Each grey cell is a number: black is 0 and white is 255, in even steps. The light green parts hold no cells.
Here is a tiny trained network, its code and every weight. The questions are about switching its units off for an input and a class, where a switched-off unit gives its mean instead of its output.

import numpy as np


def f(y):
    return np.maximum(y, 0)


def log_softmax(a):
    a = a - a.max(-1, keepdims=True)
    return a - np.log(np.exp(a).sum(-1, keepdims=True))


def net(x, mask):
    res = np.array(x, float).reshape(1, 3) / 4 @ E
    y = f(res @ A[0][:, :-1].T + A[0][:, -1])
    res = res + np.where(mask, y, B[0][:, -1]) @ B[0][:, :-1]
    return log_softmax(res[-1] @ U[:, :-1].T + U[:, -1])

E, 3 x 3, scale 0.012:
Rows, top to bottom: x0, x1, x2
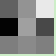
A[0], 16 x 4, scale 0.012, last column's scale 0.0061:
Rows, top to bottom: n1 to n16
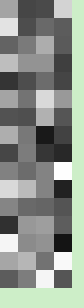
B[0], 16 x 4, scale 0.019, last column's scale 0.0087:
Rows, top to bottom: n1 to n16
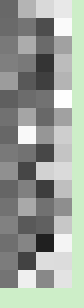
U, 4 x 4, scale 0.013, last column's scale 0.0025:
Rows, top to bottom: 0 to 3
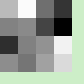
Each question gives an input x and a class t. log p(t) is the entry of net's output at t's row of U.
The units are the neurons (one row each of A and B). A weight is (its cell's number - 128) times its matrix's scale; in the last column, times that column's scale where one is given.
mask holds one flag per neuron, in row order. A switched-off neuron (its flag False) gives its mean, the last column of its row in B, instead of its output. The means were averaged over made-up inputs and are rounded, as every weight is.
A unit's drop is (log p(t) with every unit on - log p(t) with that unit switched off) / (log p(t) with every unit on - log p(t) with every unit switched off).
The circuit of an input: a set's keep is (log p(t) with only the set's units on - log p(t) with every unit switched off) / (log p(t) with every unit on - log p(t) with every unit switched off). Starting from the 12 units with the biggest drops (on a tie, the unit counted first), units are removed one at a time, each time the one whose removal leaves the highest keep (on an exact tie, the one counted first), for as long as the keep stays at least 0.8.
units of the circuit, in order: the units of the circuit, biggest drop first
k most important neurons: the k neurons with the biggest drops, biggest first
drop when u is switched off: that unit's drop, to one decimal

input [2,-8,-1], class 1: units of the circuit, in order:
[n14]
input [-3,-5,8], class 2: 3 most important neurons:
[n1 n15 n5]
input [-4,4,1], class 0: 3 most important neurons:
[n8 n6 n2]
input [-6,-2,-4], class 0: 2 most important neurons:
[n8 n6]
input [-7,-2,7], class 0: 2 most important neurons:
[n8 n6]
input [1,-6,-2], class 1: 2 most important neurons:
[n14 n4]
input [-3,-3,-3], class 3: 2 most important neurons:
[n16 n6]
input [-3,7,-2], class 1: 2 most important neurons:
[n5 n9]
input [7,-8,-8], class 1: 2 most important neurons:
[n6 n14]
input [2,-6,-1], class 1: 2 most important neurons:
[n14 n4]
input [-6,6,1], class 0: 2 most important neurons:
[n8 n6]
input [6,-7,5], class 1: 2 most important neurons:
[n6 n14]
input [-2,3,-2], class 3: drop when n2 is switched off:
0.2
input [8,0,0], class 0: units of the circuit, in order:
[n16]
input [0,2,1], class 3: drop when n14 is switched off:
0.2
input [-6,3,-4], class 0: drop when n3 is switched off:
0.0
